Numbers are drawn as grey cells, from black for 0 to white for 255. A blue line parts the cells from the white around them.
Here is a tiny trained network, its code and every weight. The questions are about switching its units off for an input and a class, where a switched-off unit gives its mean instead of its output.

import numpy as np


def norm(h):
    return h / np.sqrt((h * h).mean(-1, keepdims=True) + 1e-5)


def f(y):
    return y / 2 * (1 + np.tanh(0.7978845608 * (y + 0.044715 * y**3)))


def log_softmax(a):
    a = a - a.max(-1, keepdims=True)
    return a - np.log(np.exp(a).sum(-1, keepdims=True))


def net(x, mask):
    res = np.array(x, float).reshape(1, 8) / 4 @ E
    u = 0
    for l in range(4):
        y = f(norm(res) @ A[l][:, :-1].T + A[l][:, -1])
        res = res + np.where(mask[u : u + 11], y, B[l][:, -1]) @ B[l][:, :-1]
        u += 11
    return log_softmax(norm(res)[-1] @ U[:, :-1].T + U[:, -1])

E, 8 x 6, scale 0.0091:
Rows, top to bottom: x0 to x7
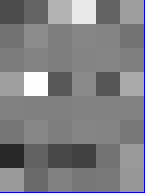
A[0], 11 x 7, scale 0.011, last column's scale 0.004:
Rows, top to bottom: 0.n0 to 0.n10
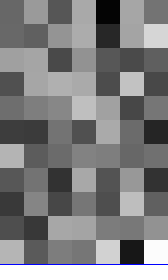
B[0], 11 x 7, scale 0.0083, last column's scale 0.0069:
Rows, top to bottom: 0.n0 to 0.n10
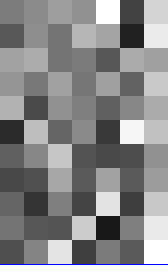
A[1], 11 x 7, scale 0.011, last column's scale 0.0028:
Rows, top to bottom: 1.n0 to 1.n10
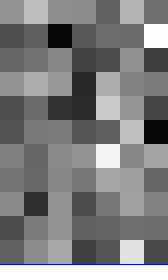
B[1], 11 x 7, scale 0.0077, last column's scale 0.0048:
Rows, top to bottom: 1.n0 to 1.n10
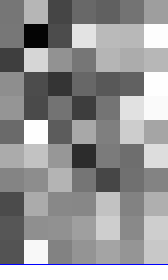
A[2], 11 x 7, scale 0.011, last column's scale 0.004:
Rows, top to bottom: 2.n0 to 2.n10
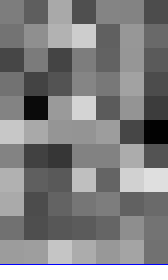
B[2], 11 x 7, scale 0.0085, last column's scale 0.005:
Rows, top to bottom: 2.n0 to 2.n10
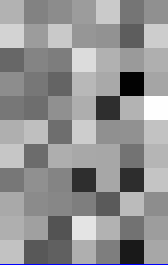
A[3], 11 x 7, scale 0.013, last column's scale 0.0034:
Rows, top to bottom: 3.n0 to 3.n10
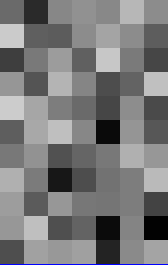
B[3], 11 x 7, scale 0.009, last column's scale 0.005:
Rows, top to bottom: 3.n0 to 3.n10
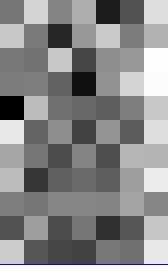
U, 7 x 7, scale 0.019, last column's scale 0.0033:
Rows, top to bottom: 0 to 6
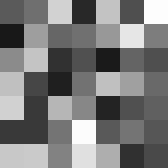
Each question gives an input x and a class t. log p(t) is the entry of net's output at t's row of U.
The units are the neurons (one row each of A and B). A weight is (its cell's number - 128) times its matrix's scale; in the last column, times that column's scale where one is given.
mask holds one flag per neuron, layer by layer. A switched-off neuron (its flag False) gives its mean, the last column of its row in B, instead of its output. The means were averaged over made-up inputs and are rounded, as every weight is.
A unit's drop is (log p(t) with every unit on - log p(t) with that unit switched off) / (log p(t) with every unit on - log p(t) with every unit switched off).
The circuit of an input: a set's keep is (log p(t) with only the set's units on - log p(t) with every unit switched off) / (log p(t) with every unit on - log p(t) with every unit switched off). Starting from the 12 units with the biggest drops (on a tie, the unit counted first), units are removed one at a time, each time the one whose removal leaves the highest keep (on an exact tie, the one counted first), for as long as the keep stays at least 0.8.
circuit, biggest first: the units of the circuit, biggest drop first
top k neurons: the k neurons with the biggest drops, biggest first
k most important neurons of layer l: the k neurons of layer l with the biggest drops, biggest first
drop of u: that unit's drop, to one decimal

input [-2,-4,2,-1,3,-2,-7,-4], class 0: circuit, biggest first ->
0.n10
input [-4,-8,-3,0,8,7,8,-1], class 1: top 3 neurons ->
0.n5, 0.n1, 0.n0
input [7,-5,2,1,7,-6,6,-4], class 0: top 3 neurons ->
0.n0, 0.n8, 1.n6
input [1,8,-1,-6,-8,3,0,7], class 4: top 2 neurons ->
0.n9, 3.n5
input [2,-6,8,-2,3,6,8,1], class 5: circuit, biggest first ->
1.n1, 3.n0
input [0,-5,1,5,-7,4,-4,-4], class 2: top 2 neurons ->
1.n0, 0.n1
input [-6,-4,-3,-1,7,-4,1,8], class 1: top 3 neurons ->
0.n0, 0.n1, 0.n8
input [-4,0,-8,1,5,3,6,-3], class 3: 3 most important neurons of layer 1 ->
1.n1, 1.n4, 1.n3
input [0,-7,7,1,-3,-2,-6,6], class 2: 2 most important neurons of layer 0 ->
0.n0, 0.n8
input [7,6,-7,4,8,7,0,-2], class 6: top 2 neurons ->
0.n10, 2.n5
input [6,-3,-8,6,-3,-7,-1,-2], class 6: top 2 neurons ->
2.n5, 0.n10
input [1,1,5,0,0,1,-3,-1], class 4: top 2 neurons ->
0.n0, 0.n8
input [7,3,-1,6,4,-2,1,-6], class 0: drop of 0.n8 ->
0.2
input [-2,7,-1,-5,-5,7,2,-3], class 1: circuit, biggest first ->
0.n5
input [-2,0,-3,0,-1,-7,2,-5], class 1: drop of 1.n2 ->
0.0
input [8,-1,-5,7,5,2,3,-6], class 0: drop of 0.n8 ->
0.1
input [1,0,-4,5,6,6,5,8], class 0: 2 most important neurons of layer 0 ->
0.n0, 0.n7
